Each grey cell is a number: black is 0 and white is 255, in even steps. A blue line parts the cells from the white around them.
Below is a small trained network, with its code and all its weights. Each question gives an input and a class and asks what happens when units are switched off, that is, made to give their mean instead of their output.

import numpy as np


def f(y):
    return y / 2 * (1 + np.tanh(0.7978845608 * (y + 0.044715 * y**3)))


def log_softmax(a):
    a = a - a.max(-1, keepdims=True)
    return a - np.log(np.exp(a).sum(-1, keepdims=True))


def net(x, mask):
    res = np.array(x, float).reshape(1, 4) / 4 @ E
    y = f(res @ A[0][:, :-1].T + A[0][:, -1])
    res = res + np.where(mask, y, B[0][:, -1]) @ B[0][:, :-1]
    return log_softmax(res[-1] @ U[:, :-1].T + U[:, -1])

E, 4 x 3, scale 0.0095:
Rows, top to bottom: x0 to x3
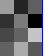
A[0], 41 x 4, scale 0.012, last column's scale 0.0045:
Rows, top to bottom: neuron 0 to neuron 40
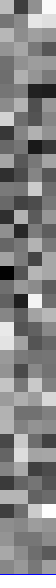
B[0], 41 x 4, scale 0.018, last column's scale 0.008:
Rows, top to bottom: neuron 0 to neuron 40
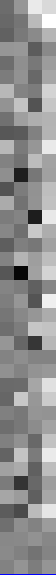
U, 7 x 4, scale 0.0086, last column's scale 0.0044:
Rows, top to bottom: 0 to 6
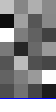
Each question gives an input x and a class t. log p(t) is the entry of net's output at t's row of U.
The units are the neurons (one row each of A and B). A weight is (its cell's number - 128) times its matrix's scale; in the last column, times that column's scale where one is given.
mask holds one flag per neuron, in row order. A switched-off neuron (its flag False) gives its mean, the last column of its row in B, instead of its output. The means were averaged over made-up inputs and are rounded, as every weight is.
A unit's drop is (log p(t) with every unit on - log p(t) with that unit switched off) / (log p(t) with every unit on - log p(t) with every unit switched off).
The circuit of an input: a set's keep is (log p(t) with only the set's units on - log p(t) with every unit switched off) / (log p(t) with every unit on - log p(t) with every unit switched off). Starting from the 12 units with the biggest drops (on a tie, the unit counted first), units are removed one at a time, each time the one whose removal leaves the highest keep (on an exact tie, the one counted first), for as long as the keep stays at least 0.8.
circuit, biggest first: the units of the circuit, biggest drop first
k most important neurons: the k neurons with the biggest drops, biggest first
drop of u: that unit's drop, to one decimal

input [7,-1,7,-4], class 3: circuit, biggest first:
neuron 19
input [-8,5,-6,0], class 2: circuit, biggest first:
neuron 10; neuron 6; neuron 33
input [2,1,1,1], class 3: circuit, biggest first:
neuron 32; neuron 28
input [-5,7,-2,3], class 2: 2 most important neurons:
neuron 10; neuron 6
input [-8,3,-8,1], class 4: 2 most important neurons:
neuron 32; neuron 14
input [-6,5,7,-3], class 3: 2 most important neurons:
neuron 19; neuron 12
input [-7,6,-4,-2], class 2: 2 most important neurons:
neuron 10; neuron 6
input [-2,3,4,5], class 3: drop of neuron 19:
0.3
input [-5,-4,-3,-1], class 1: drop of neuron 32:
0.1
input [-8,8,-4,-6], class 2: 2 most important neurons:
neuron 10; neuron 6
